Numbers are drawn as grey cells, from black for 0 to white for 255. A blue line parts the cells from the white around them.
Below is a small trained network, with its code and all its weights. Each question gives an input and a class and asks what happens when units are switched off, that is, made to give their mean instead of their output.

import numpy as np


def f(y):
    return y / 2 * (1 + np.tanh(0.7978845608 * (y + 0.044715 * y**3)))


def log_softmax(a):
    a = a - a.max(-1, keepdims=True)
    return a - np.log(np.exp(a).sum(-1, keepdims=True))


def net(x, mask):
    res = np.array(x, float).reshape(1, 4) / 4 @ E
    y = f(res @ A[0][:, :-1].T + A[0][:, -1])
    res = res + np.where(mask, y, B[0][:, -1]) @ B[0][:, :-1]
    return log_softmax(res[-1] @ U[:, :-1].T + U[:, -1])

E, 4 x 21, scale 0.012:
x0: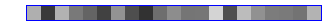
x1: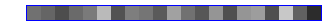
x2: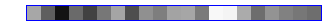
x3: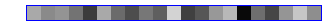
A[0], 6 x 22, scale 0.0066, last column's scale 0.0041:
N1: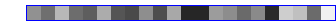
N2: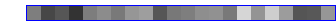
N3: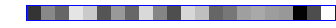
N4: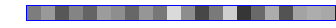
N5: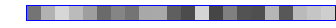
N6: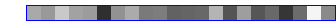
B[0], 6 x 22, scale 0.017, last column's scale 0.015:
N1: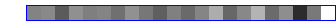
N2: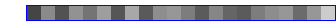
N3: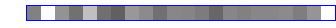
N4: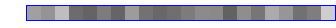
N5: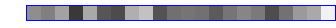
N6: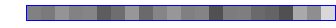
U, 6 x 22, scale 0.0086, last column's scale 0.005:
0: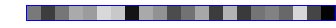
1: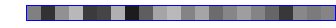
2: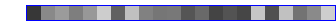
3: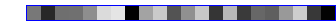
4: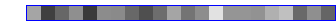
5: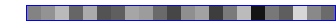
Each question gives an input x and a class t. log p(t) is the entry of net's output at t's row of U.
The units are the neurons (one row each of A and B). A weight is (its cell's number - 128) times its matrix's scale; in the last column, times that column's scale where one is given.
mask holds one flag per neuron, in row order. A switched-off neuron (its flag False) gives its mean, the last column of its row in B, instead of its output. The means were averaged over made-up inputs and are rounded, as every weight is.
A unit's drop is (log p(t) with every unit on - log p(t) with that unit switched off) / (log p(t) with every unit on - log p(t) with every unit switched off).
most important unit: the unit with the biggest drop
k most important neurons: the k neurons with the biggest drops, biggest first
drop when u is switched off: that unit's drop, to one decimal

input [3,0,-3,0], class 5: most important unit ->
N2
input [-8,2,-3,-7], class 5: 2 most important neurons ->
(N1 N3)
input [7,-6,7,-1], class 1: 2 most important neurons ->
(N5 N3)
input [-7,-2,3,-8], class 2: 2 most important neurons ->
(N2 N6)
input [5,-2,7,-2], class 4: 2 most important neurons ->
(N5 N2)
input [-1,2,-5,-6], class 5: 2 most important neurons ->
(N1 N3)
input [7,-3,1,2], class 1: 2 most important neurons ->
(N3 N5)
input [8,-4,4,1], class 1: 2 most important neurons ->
(N5 N3)
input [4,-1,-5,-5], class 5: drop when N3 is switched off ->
0.0
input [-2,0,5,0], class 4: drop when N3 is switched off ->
0.2
